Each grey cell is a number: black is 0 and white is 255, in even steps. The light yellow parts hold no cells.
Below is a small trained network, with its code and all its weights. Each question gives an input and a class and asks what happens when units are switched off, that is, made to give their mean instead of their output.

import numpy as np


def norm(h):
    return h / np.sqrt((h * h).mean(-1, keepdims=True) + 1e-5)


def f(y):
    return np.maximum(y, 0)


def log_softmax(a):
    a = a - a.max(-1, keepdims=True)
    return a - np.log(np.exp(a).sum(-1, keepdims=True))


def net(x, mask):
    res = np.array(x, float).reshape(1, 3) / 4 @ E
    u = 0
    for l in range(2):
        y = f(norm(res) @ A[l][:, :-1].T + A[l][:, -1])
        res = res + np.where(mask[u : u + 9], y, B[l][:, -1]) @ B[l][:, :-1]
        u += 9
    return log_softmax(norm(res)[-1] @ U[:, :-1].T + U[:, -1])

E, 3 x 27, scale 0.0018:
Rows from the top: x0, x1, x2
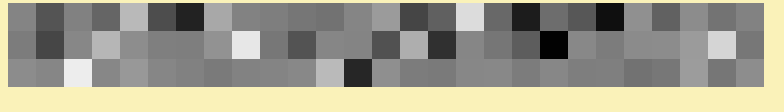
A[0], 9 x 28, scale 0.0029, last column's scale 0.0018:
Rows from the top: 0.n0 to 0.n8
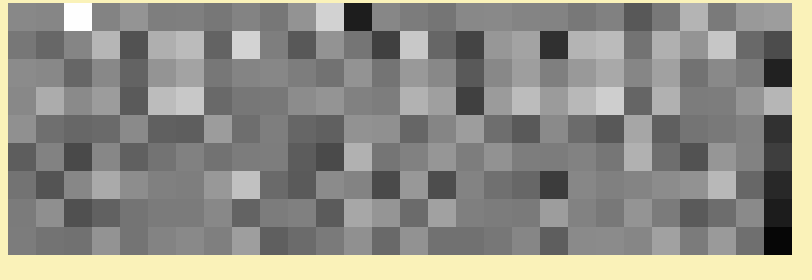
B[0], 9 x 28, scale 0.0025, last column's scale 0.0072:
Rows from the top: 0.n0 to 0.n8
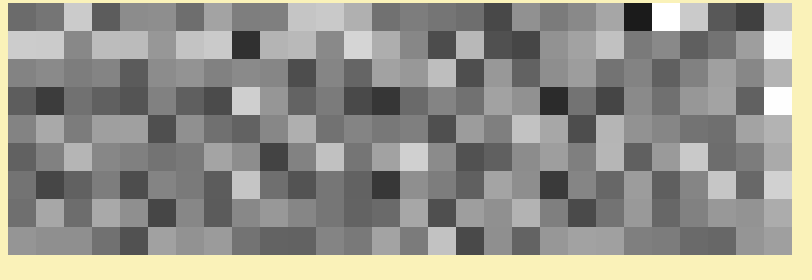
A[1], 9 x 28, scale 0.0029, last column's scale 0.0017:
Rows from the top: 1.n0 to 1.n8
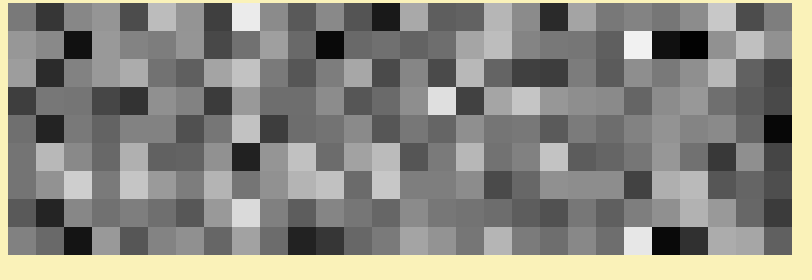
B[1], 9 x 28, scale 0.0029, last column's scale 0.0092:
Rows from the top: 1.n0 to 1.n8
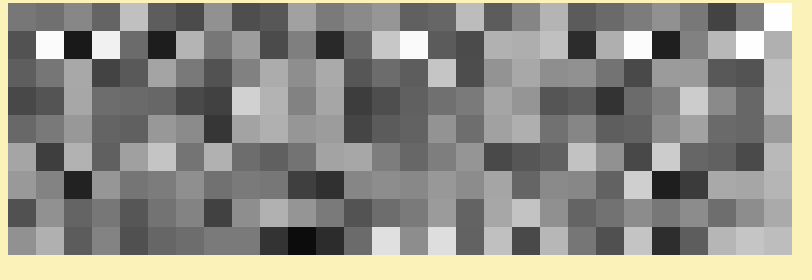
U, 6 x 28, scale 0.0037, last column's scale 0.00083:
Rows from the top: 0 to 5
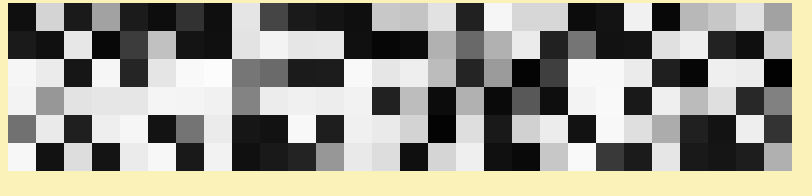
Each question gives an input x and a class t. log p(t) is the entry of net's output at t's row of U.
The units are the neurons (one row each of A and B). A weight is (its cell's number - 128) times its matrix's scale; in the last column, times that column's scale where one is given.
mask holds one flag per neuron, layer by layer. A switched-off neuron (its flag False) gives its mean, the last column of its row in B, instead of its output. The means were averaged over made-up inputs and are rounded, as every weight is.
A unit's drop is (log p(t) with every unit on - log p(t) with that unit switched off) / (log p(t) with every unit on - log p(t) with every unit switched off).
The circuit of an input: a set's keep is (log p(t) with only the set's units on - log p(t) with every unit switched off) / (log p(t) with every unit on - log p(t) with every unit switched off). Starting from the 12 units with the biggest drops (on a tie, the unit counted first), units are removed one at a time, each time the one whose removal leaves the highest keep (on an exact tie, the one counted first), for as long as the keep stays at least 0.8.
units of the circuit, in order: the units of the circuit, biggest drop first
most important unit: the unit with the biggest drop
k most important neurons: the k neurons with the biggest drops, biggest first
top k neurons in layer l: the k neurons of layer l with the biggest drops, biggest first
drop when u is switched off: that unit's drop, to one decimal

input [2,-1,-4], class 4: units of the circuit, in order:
[0.n3]
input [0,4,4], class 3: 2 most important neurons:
[0.n1; 0.n3]
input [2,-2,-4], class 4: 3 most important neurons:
[0.n7; 0.n3; 0.n6]
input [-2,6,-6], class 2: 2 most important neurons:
[0.n1; 0.n0]
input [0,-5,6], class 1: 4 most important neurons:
[0.n1; 1.n0; 1.n8; 1.n3]
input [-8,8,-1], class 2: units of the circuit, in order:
[0.n1; 0.n0]
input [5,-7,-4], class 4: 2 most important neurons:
[0.n0; 1.n1]
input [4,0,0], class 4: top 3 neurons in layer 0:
[0.n4; 0.n0; 0.n3]
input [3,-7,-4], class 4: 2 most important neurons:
[0.n0; 0.n3]
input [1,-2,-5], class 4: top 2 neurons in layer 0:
[0.n3; 0.n6]
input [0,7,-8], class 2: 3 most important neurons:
[0.n1; 0.n3; 0.n0]
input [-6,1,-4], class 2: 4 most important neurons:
[0.n1; 0.n0; 0.n2; 0.n6]
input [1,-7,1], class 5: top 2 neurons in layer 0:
[0.n6; 0.n3]
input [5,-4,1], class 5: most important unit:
1.n5
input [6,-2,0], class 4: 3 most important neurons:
[0.n0; 0.n4; 1.n1]
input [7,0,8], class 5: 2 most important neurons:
[0.n3; 0.n6]
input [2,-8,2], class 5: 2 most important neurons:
[0.n3; 1.n5]
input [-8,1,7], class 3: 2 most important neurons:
[0.n1; 0.n6]
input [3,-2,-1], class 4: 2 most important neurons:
[0.n0; 0.n3]
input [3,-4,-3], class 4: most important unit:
0.n0
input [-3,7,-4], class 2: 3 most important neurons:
[0.n1; 0.n0; 0.n6]
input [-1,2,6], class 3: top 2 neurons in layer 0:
[0.n1; 0.n0]
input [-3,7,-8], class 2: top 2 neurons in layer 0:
[0.n1; 0.n0]
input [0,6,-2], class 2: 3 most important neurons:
[0.n1; 0.n0; 0.n3]
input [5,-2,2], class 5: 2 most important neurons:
[0.n3; 1.n5]
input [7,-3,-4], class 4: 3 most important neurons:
[0.n0; 0.n3; 1.n1]
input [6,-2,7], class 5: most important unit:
0.n3
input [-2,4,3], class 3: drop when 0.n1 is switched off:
1.0
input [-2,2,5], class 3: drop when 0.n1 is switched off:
0.8
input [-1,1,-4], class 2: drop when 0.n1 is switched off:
0.7
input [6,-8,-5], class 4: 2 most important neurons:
[0.n0; 1.n1]
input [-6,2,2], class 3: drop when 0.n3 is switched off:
0.2
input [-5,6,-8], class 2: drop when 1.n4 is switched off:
0.0
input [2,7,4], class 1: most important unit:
0.n6
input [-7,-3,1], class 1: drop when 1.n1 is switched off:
0.1
